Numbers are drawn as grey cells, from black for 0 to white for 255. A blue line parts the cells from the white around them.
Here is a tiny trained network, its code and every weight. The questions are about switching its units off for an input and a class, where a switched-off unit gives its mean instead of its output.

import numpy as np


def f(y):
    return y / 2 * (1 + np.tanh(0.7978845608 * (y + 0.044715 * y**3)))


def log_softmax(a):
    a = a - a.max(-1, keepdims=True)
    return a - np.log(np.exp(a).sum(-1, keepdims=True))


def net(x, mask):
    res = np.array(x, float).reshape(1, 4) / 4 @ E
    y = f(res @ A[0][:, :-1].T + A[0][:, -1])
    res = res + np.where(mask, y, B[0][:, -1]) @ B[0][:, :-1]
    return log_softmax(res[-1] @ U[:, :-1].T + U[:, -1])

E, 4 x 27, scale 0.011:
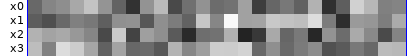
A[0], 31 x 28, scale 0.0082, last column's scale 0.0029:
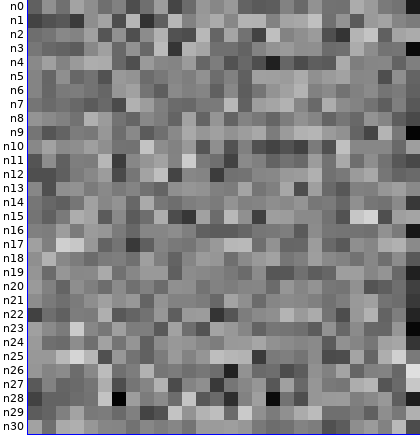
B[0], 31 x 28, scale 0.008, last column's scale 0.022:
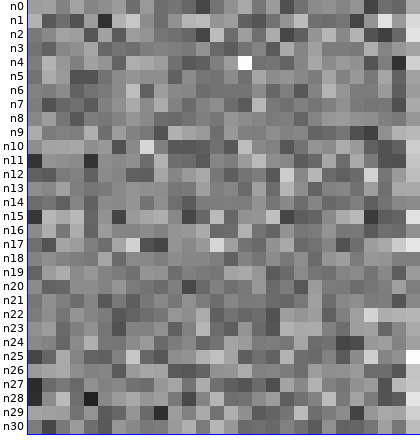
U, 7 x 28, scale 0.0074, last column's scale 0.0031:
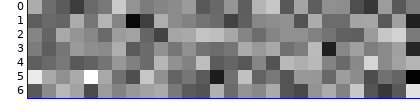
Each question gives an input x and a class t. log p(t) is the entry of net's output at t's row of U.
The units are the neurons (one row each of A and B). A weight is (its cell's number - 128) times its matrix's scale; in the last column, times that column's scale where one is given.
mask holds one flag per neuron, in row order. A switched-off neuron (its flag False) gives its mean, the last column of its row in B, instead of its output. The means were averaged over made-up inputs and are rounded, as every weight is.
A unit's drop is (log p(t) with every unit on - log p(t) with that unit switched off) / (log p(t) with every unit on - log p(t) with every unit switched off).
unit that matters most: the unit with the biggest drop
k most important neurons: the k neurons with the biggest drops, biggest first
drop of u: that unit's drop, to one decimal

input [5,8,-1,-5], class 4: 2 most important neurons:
[n22 n12]
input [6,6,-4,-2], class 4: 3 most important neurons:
[n12 n27 n22]
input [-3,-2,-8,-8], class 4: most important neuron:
[n1]
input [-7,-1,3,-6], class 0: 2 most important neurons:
[n15 n2]
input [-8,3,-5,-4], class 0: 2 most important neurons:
[n25 n17]
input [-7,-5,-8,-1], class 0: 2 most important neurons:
[n1 n9]
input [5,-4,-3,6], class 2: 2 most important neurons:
[n17 n15]
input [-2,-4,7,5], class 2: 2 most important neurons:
[n28 n15]
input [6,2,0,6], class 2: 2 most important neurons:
[n17 n25]
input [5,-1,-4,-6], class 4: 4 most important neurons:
[n12 n22 n27 n15]
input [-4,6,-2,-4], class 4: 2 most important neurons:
[n17 n7]
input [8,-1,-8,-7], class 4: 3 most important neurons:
[n12 n22 n27]
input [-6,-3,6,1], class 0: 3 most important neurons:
[n15 n2 n28]
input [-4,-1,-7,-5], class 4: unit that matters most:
n1
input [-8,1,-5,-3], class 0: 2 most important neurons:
[n25 n17]
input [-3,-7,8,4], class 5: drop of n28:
0.2
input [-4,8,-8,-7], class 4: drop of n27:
0.1
